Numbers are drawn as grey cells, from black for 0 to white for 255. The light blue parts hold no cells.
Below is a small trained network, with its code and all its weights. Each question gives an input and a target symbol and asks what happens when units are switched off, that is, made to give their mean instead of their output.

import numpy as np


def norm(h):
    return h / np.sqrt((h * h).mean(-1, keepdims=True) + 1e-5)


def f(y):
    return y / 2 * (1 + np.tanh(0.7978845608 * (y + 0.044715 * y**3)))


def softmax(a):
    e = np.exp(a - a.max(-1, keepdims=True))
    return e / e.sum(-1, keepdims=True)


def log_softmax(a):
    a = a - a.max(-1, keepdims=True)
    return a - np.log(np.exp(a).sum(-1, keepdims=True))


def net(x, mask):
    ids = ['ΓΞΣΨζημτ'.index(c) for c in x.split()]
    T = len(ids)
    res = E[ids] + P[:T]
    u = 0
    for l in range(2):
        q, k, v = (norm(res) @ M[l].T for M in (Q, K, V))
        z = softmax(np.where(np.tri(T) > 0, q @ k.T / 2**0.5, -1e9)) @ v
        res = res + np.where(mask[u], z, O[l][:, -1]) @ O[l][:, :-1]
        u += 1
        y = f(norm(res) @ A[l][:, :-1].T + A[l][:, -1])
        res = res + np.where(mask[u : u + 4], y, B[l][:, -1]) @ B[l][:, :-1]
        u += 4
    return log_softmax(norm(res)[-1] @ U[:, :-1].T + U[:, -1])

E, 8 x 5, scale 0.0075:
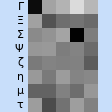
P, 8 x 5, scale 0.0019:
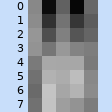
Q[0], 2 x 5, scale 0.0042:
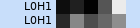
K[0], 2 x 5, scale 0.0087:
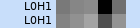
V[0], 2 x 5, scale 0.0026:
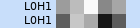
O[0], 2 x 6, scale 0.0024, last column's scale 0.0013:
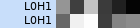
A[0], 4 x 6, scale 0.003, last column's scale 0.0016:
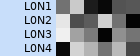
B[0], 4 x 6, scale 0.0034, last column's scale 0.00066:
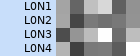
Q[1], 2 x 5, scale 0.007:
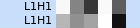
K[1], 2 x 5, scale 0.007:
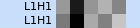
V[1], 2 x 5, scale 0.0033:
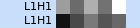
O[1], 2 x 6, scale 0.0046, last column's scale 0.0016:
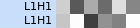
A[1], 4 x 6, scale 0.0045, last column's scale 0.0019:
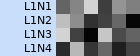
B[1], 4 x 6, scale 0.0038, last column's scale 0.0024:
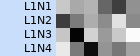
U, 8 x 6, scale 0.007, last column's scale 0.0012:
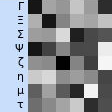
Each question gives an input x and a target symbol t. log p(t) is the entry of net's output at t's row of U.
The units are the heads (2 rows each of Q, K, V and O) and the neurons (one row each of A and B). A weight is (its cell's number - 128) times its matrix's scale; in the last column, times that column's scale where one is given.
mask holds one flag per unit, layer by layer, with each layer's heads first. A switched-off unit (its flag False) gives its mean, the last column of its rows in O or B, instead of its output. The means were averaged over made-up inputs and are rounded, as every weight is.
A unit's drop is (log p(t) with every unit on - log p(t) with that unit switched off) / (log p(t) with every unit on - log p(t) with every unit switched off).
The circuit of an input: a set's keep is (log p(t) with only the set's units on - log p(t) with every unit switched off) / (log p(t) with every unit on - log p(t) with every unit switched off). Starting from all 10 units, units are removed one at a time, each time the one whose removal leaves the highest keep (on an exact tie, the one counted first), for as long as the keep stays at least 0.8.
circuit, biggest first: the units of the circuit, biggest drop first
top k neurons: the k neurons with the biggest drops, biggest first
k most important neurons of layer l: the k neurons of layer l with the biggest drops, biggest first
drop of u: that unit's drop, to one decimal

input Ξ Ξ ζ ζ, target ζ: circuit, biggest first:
L1N4, L1H1
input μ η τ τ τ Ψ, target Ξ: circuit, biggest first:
L0H1, L1N3
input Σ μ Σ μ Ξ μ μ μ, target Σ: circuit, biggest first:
L0H1, L1N1
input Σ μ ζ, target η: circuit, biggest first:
L1H1, L1N2
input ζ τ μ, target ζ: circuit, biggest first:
L1H1
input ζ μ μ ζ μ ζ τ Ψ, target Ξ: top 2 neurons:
L0N2, L1N3
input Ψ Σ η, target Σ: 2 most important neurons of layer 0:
L0N1, L0N4
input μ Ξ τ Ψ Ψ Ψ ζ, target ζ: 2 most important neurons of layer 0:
L0N3, L0N2
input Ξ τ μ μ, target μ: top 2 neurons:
L1N3, L1N4
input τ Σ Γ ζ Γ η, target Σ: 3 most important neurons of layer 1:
L1N3, L1N4, L1N1
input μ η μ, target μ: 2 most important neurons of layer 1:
L1N3, L1N4
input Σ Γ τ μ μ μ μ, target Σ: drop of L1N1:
0.3
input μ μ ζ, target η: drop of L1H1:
0.7
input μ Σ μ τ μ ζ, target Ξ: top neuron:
L1N3
